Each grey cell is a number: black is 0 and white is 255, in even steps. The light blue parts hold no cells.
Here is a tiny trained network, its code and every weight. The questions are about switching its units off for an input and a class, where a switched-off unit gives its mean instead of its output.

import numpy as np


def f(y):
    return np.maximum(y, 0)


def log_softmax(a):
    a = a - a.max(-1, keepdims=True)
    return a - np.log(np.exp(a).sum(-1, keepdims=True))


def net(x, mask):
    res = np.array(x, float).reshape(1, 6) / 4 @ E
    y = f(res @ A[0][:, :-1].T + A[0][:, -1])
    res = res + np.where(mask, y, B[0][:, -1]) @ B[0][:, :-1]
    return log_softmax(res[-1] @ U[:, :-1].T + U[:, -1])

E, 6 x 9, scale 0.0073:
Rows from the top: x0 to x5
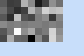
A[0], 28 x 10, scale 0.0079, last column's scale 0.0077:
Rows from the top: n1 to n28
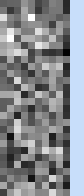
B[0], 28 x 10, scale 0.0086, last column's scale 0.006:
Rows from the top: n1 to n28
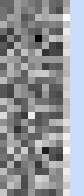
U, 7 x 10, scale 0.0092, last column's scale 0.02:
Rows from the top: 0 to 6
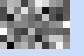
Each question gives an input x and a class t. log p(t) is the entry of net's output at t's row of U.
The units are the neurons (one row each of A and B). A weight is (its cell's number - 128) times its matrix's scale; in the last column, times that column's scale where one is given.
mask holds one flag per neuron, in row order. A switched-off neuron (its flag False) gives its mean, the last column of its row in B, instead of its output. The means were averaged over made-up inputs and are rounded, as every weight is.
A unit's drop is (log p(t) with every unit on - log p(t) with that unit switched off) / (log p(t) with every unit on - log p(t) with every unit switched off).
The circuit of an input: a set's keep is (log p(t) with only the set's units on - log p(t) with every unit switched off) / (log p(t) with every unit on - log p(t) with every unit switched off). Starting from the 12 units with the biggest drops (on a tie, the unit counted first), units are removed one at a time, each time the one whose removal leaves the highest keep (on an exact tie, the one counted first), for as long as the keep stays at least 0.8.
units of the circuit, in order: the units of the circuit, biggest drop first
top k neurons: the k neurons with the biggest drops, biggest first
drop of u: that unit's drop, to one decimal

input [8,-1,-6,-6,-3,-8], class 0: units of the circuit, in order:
[n3; n21]
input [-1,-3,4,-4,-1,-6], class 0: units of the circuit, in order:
[n21; n27]
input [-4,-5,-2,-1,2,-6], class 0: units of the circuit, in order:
[n3]
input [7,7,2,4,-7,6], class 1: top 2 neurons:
[n22; n10]
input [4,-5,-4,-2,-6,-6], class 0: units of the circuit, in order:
[n3; n21]
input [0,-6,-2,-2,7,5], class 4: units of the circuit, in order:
[n28; n19]
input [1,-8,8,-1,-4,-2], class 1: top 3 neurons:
[n8; n6; n3]
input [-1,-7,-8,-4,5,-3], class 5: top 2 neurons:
[n6; n22]
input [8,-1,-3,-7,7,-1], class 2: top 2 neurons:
[n13; n23]
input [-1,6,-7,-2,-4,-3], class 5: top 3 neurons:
[n6; n8; n3]
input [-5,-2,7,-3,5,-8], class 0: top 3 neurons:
[n21; n27; n6]
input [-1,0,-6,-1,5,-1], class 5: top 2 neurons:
[n6; n17]
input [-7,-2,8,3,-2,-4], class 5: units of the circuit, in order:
[n20; n24]
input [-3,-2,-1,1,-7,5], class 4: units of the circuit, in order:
[n17]
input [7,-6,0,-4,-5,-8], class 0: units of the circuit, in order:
[n21; n3]
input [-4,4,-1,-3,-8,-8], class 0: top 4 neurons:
[n3; n21; n27; n28]
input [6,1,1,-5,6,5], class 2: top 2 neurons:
[n23; n13]
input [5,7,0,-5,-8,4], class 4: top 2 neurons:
[n17; n8]
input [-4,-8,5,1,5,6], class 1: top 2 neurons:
[n8; n3]
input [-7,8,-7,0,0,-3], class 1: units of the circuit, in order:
[n22]
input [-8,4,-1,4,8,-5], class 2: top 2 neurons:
[n7; n5]
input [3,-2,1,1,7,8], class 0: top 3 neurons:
[n26; n16; n11]
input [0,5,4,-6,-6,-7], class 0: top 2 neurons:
[n21; n27]
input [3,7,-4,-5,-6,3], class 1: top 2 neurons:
[n22; n10]
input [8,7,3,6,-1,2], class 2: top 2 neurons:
[n23; n13]
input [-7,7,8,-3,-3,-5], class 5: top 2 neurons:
[n20; n24]
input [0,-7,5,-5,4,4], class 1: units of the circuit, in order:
[n8]
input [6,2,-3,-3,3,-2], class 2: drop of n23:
0.2
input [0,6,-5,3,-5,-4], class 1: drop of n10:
0.2
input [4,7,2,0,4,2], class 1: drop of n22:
0.4
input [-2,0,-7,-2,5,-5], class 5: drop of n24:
-0.1
